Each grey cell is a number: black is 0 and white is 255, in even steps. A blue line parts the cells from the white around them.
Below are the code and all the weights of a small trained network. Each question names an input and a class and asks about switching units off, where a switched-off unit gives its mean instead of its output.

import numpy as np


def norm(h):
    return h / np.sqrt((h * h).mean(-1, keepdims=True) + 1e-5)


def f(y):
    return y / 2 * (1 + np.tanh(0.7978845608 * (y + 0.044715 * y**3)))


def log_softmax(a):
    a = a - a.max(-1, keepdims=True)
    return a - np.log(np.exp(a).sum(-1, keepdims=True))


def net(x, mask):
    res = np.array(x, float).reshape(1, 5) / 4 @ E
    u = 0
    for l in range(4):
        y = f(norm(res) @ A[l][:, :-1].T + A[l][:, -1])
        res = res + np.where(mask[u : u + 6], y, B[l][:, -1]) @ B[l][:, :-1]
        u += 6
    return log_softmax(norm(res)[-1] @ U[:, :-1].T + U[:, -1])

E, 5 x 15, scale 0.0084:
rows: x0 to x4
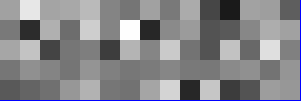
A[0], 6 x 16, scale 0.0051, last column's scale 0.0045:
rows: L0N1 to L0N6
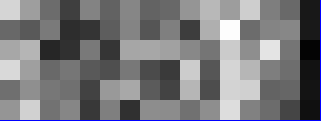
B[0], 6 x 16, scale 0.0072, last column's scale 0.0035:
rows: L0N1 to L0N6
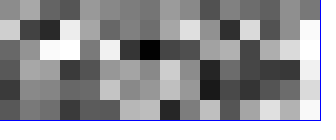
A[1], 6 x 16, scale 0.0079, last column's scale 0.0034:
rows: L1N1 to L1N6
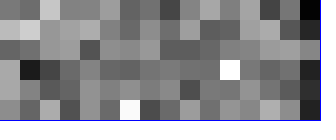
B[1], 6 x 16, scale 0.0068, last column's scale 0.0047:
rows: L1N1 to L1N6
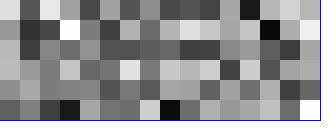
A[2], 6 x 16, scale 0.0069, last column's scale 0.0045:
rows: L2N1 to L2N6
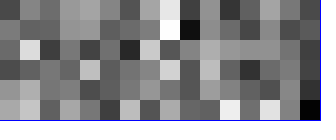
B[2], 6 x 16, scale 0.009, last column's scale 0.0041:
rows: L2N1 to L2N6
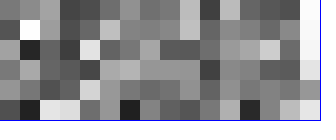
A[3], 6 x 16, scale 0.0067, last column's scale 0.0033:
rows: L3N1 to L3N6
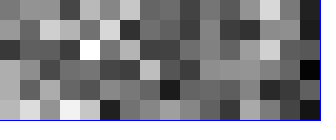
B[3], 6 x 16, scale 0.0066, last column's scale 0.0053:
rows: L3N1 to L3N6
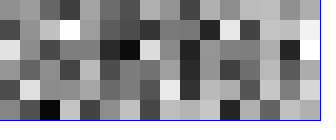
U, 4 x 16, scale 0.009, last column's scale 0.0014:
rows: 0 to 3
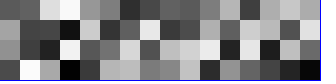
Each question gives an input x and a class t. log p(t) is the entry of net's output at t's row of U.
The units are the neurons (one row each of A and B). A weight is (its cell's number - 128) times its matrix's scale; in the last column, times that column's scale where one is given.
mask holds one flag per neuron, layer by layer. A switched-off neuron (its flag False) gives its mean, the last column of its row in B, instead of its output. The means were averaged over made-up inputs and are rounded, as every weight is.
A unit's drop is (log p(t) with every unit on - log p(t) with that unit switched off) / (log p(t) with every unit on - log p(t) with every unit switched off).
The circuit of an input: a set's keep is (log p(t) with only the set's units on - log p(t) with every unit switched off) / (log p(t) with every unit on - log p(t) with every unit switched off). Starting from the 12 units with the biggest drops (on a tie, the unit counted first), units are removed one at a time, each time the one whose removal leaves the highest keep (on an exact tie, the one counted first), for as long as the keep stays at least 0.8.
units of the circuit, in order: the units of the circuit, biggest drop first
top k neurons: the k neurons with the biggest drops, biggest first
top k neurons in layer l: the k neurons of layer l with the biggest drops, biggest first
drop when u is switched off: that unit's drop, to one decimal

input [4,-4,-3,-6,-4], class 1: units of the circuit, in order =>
[L2N3]
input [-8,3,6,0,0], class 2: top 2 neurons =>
[L0N2; L1N4]
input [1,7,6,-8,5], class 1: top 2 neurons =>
[L1N6; L3N3]
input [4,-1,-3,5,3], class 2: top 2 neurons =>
[L1N2; L0N3]
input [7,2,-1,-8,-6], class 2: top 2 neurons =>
[L1N2; L3N6]
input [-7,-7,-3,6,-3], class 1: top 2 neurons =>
[L0N6; L2N3]
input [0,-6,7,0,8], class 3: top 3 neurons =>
[L2N2; L2N1; L2N4]
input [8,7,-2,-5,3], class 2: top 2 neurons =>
[L1N2; L3N6]
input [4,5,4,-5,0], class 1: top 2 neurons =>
[L1N6; L0N2]
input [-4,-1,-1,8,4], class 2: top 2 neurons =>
[L1N4; L0N2]
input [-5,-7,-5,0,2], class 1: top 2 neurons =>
[L0N3; L2N3]
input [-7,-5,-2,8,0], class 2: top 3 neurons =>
[L0N2; L1N4; L1N6]
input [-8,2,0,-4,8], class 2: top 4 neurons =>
[L1N4; L0N2; L0N4; L0N5]
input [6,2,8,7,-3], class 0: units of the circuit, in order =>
[L2N6]
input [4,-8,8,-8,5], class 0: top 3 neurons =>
[L2N6; L0N3; L1N6]
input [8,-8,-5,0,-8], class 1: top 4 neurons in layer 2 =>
[L2N3; L2N2; L2N1; L2N4]
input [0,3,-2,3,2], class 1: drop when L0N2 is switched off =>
0.0
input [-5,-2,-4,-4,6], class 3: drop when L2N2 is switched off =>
0.1
